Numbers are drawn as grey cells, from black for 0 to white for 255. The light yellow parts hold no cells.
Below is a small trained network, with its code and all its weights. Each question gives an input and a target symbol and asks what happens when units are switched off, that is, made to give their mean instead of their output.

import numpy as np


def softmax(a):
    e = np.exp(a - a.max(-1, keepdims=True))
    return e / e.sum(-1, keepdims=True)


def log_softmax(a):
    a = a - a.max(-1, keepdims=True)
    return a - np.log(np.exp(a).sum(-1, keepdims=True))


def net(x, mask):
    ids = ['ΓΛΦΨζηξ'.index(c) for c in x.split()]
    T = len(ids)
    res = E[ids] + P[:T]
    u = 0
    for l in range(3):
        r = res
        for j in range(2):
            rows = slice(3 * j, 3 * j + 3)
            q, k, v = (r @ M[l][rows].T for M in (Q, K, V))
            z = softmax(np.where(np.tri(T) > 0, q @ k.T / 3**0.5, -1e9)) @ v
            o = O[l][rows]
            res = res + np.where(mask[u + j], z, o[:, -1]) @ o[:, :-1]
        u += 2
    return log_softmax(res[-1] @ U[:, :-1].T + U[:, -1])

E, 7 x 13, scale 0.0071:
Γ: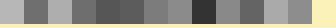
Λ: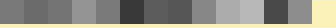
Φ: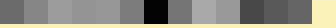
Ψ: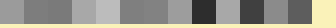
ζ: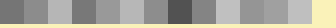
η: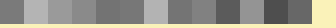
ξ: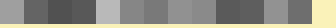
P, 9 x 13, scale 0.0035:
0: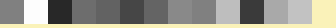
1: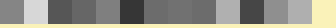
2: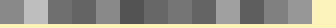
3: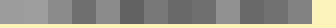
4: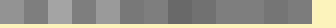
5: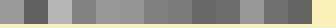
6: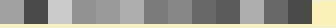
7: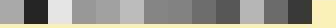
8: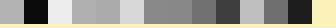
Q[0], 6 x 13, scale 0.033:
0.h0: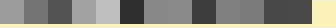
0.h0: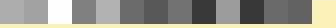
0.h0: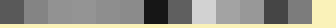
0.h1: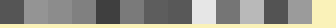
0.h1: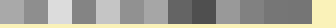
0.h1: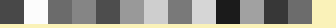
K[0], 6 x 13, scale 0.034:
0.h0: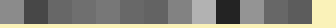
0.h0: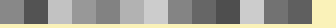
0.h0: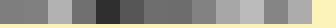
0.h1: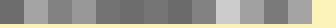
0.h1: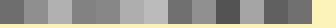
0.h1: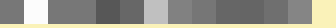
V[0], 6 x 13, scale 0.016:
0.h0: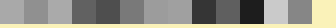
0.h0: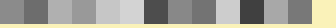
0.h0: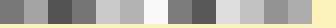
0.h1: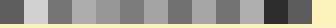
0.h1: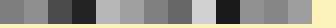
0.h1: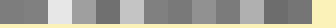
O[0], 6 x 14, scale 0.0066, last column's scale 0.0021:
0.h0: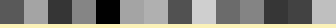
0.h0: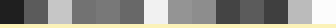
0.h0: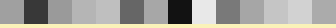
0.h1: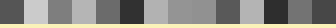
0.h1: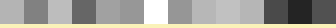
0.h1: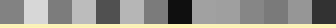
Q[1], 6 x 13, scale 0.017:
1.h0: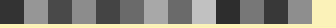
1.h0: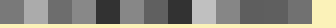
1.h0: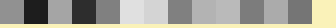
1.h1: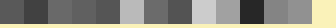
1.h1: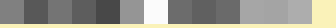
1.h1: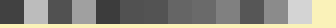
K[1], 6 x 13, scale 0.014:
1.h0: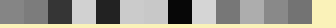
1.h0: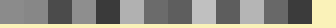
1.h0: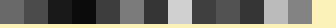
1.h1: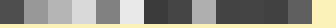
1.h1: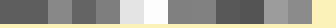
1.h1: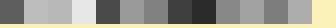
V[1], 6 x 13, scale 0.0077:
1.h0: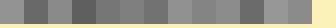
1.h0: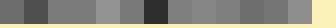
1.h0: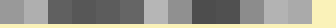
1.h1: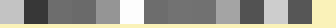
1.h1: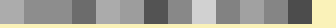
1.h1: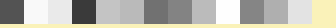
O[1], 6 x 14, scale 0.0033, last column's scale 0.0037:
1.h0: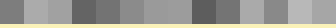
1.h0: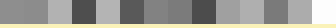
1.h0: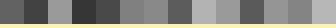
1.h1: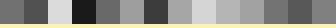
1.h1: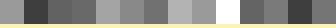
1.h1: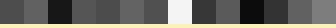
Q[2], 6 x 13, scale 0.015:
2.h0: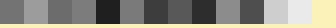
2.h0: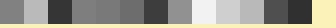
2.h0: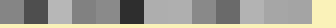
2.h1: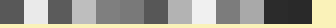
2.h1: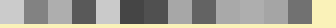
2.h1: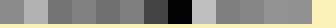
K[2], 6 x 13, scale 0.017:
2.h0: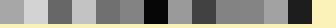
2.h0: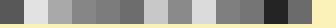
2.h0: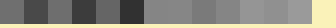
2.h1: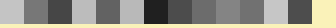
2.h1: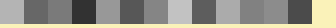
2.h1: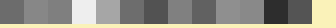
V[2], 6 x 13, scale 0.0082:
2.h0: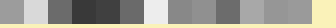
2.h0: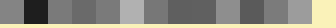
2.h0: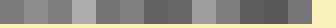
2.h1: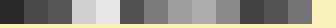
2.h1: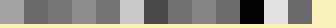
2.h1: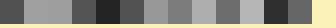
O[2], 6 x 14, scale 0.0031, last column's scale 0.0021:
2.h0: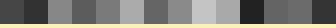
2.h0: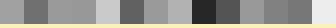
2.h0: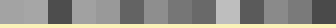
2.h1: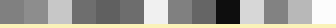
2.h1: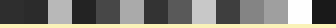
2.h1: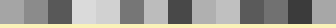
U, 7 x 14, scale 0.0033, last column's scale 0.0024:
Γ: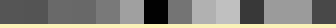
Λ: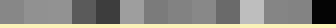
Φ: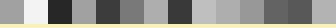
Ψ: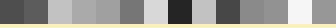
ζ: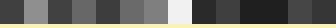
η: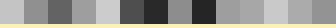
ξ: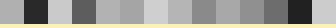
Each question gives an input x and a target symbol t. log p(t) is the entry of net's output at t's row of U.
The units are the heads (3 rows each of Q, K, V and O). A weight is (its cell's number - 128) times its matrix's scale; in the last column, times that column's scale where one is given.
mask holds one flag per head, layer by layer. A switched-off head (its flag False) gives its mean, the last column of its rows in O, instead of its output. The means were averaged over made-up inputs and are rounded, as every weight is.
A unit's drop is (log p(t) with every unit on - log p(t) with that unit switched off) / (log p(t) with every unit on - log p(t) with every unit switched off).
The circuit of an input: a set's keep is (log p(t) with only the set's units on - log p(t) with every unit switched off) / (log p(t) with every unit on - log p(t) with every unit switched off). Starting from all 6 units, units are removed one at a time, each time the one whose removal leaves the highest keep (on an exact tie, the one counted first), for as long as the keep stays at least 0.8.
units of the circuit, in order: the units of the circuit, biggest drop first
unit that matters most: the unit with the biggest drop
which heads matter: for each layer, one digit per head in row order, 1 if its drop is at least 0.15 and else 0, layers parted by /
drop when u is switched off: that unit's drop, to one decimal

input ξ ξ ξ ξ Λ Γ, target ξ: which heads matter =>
01 / 01 / 00
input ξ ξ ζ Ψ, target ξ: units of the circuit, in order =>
[0.h1; 1.h1]
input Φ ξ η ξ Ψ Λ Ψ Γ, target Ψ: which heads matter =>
11 / 00 / 00
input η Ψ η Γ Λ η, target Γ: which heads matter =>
11 / 00 / 11
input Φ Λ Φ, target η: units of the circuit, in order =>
[0.h0; 2.h0]
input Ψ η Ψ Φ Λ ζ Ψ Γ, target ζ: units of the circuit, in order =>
[0.h1; 1.h1; 0.h0]
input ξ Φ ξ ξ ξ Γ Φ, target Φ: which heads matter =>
10 / 00 / 00
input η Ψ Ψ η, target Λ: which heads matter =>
11 / 01 / 01
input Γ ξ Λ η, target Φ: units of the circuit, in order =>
[0.h1; 1.h0; 2.h1]
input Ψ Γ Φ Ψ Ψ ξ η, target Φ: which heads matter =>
01 / 00 / 00
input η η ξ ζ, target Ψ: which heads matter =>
10 / 00 / 01
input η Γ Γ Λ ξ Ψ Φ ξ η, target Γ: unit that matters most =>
2.h1
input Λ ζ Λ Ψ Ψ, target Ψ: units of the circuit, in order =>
[0.h0; 1.h1]
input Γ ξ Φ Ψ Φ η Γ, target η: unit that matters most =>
0.h1
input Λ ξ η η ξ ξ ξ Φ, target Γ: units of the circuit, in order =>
[0.h1; 0.h0; 2.h1; 2.h0]
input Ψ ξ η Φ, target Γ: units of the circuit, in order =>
[0.h0; 2.h0; 2.h1; 1.h1]
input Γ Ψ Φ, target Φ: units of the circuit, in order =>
[0.h0; 2.h1]
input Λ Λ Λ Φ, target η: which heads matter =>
10 / 00 / 00
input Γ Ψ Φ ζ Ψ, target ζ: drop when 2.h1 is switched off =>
0.0
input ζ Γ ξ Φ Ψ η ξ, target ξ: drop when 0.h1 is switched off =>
0.9
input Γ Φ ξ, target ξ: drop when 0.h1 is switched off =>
1.1
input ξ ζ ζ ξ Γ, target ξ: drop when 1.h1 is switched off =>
0.2
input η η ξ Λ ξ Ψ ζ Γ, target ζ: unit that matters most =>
1.h1
